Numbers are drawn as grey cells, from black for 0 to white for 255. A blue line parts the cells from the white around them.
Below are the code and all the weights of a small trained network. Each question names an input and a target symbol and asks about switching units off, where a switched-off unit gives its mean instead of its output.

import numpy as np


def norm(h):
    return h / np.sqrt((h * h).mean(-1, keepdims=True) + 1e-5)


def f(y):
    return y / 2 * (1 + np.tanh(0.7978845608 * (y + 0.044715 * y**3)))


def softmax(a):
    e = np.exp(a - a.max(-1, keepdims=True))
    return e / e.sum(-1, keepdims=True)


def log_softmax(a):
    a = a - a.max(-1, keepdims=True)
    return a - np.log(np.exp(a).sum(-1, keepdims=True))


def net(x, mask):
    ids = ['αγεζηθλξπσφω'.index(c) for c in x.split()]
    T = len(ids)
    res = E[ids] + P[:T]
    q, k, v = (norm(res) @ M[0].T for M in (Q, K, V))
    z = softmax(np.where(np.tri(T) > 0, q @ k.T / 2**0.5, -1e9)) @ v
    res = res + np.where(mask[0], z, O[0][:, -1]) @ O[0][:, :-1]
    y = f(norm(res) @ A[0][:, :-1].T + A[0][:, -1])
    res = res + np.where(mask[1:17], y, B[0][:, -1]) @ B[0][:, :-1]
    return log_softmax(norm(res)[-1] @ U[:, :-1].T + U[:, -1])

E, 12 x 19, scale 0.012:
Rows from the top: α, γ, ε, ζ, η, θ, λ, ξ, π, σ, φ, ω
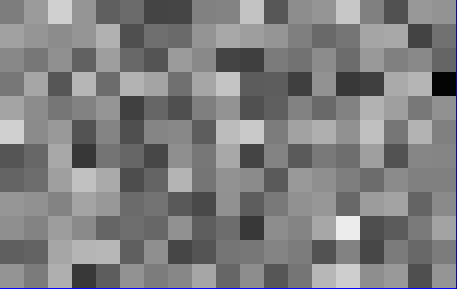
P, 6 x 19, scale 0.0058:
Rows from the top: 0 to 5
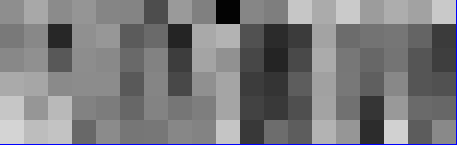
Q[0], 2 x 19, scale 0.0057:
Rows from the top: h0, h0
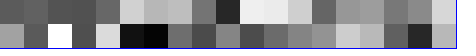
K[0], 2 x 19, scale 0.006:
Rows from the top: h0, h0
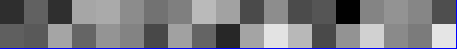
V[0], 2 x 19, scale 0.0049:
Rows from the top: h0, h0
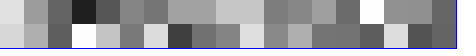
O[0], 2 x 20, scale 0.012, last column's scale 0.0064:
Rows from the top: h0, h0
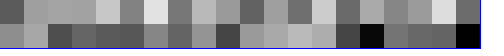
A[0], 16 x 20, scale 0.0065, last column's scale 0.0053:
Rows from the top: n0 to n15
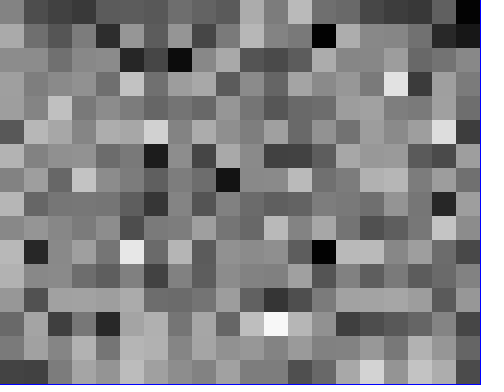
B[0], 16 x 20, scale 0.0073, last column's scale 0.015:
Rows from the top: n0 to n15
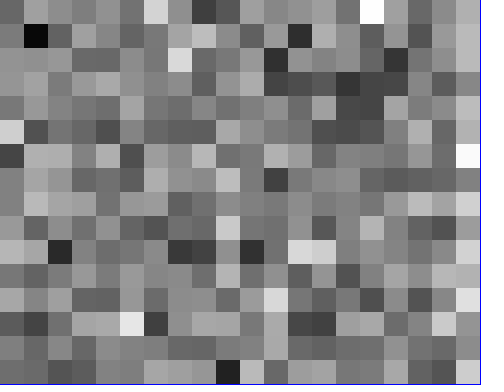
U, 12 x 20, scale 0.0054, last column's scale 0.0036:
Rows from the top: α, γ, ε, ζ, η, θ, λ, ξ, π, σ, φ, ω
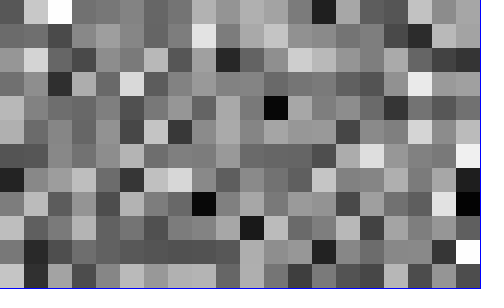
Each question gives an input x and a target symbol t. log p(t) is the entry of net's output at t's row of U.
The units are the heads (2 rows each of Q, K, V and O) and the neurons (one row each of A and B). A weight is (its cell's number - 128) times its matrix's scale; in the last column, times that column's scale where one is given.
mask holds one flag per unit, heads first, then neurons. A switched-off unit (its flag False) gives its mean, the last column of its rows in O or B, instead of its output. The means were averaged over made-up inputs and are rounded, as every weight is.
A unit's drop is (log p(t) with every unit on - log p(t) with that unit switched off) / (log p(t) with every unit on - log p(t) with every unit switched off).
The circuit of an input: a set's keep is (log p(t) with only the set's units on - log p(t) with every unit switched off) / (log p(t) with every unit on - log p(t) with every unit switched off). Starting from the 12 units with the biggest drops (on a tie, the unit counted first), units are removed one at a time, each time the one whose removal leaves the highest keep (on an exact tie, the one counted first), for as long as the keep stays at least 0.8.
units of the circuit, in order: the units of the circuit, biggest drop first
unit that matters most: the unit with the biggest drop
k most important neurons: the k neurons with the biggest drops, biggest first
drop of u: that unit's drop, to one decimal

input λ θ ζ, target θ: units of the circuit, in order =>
h0, n5
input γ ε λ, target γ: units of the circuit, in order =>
h0, n13
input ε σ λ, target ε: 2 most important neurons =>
n10, n15
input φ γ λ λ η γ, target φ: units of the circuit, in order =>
h0
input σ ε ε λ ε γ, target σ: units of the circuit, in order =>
h0, n1, n10, n15
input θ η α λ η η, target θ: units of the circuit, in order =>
h0, n5
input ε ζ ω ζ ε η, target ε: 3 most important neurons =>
n10, n15, n6
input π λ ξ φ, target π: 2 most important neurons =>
n0, n6
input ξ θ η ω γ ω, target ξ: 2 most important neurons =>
n0, n12
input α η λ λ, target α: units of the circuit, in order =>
h0, n10, n1
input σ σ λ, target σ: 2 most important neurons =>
n1, n10
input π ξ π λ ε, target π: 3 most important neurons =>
n0, n6, n13
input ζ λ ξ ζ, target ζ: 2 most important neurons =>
n13, n12
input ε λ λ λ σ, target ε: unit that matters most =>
n10
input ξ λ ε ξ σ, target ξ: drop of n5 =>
0.2
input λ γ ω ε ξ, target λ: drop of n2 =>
0.0
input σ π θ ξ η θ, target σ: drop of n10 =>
0.2
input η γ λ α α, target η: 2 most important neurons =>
n6, n12
